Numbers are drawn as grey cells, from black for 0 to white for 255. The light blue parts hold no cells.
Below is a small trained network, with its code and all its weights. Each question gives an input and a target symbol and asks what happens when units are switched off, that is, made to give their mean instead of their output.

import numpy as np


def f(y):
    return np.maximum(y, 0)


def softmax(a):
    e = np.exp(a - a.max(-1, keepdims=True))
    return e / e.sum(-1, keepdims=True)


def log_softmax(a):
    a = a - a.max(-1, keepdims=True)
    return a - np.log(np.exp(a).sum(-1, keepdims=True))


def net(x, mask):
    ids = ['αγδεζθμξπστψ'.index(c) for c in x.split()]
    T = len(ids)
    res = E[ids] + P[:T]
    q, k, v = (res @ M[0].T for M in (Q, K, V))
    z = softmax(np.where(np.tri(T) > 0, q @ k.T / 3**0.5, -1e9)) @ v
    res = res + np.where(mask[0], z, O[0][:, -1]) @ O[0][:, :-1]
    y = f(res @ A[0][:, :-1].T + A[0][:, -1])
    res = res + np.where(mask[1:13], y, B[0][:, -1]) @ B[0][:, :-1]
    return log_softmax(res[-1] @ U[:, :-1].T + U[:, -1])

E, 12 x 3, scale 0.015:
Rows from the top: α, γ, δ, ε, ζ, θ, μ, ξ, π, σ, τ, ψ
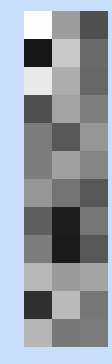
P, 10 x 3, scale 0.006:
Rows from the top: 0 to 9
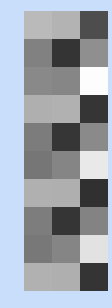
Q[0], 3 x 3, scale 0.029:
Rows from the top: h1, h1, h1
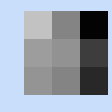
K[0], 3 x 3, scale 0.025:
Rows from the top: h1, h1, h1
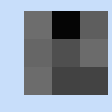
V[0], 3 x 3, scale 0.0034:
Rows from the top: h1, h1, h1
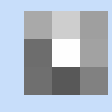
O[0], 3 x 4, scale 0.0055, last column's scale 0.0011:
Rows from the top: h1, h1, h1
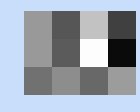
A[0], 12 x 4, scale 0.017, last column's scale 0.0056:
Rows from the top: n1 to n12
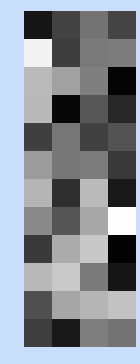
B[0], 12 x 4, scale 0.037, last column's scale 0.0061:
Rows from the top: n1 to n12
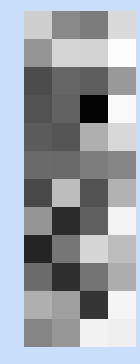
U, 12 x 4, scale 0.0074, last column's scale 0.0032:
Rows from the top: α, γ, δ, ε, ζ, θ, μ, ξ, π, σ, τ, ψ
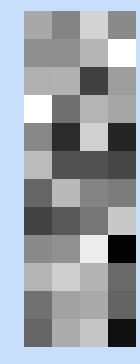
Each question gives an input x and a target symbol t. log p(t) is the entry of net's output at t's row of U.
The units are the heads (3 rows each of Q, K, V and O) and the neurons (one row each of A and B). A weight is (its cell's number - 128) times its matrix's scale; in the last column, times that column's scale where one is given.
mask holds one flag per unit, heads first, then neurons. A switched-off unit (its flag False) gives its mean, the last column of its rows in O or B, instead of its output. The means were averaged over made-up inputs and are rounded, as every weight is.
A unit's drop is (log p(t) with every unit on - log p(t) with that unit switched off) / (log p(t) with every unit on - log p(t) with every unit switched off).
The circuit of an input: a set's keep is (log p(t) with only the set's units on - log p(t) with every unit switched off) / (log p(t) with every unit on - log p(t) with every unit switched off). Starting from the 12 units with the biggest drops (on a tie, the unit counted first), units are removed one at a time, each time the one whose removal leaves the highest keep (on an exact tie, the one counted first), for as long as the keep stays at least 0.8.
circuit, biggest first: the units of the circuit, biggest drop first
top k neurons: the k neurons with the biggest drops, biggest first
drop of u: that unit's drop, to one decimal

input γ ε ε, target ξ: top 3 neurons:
[n9; n2; n12]
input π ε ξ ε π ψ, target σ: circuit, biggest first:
[n2; n5]
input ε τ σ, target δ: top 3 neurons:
[n7; n12; n11]
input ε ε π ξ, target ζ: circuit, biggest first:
[n5; n11]
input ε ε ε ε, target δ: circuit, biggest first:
[n12]
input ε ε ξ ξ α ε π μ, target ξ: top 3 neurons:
[n4; n11; n1]
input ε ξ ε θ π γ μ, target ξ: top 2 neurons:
[n12; n1]
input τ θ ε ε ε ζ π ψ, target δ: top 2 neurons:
[n12; n4]
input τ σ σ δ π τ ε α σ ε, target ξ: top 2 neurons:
[n2; n12]
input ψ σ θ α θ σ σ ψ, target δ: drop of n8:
0.1
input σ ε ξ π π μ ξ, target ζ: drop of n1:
0.2
